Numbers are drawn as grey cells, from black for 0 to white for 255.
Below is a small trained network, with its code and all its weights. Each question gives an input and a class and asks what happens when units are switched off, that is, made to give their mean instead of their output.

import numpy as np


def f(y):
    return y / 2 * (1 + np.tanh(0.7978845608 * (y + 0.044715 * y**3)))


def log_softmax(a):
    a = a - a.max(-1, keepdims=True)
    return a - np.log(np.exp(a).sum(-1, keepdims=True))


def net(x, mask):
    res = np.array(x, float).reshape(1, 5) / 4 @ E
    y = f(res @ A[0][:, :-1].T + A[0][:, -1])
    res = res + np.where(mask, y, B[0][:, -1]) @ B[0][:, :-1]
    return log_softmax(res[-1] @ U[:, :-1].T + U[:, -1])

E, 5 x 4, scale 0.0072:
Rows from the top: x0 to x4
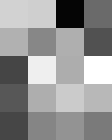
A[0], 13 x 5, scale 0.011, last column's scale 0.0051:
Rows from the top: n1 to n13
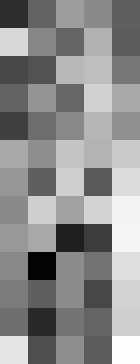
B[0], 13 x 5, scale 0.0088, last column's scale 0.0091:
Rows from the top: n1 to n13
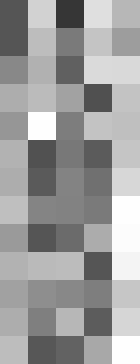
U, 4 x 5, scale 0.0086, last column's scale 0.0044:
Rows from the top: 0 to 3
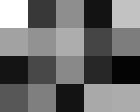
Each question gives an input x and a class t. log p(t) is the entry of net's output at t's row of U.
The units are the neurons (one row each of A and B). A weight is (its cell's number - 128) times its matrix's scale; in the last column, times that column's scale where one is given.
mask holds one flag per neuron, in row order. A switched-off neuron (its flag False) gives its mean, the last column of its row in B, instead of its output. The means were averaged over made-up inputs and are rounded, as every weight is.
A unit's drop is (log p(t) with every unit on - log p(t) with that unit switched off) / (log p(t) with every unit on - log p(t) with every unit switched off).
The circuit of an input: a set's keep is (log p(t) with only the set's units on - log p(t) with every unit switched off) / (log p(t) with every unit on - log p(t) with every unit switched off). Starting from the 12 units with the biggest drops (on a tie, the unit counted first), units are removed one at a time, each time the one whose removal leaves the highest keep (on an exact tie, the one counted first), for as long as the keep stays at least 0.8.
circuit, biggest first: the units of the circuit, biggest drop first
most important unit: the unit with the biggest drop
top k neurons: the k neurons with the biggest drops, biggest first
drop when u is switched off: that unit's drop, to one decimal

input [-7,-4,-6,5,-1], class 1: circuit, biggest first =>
(n1; n3; n10)
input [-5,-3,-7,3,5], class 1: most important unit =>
n1
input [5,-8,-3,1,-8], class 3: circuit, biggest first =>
(n2; n10)
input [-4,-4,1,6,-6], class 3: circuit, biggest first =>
(n3; n10)
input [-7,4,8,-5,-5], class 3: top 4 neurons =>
(n3; n10; n12; n1)
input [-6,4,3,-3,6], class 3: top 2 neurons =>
(n1; n3)
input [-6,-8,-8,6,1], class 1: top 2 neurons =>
(n10; n1)
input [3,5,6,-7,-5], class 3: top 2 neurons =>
(n2; n10)
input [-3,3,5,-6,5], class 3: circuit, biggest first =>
(n10; n12)
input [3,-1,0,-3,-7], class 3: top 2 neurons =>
(n2; n10)
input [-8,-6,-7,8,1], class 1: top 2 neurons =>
(n10; n12)
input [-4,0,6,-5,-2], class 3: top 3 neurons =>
(n10; n12; n3)
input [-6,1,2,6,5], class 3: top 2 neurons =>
(n1; n3)
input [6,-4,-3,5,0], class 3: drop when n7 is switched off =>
0.2
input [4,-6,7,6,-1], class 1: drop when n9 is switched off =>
0.1
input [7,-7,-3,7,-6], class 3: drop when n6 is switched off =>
0.1
